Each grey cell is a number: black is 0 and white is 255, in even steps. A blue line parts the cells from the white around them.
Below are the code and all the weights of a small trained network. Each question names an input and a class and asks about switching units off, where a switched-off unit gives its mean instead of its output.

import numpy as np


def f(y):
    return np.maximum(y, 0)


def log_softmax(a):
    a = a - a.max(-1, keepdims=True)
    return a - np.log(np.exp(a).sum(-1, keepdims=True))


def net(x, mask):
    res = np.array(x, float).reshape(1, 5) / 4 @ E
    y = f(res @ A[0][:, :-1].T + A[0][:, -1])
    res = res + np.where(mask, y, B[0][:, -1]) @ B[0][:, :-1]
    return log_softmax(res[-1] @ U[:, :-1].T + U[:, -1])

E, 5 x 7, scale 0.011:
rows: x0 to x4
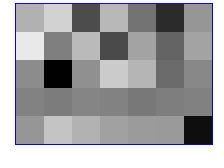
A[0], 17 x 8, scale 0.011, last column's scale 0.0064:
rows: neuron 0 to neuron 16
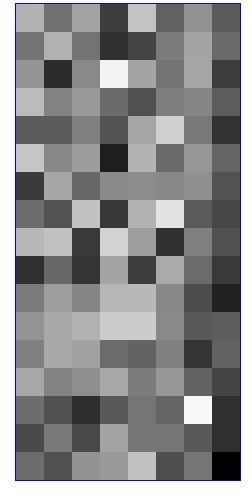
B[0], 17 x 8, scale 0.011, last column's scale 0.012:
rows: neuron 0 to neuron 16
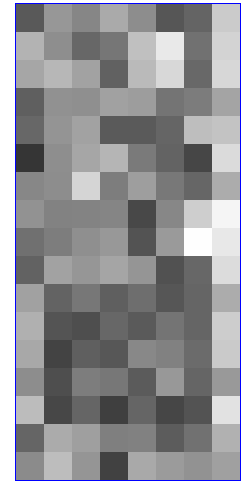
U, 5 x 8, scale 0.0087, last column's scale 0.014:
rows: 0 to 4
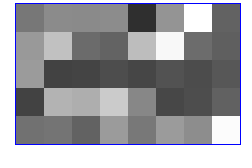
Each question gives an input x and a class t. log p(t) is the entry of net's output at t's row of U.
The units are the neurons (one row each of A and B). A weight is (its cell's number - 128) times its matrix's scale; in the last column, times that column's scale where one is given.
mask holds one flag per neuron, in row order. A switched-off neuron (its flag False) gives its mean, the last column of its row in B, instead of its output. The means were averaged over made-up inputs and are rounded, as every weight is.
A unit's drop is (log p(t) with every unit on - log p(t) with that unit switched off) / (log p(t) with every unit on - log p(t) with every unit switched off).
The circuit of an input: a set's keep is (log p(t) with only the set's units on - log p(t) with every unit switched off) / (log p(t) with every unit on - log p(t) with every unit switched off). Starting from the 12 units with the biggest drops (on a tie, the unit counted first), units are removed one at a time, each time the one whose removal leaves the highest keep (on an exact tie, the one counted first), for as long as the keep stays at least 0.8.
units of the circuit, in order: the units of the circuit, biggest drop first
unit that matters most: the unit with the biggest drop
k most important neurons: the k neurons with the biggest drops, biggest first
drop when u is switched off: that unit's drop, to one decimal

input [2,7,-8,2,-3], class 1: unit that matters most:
neuron 1
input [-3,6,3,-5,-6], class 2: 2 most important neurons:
neuron 14; neuron 9
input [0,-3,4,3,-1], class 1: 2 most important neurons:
neuron 2; neuron 5
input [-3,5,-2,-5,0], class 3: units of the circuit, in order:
neuron 5; neuron 0
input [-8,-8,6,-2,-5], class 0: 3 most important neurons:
neuron 4; neuron 7; neuron 5
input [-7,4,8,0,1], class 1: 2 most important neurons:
neuron 2; neuron 8
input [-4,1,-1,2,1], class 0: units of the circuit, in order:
neuron 7; neuron 1
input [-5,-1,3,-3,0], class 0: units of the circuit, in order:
neuron 7; neuron 4
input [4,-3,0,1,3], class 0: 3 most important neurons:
neuron 8; neuron 14; neuron 5
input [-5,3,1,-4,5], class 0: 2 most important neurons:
neuron 7; neuron 14
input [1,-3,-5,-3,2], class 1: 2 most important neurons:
neuron 1; neuron 5
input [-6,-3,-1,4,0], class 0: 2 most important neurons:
neuron 7; neuron 4
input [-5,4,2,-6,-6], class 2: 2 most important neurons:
neuron 14; neuron 8
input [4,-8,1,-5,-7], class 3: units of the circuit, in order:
neuron 9
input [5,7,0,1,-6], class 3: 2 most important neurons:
neuron 5; neuron 0
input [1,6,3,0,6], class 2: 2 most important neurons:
neuron 11; neuron 9
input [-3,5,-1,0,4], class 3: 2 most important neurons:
neuron 5; neuron 14
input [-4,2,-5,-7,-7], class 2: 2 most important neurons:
neuron 14; neuron 2
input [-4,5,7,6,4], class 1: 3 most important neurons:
neuron 2; neuron 16; neuron 8
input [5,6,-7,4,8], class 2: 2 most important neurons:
neuron 12; neuron 11
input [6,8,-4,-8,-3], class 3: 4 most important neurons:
neuron 5; neuron 0; neuron 7; neuron 3
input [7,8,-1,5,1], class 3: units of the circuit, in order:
neuron 5
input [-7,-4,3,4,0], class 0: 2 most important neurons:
neuron 7; neuron 4
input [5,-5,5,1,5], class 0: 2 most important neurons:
neuron 8; neuron 1
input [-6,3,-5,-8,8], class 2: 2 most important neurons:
neuron 12; neuron 8
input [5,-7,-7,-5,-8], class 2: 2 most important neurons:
neuron 14; neuron 2
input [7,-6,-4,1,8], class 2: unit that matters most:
neuron 12
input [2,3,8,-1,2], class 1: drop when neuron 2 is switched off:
0.5
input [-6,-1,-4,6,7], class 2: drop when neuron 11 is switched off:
0.1
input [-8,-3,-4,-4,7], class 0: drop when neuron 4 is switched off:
0.2
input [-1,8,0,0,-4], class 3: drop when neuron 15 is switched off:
0.0
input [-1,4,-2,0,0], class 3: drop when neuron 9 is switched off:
-0.1
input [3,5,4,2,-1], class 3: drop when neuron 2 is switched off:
-0.1
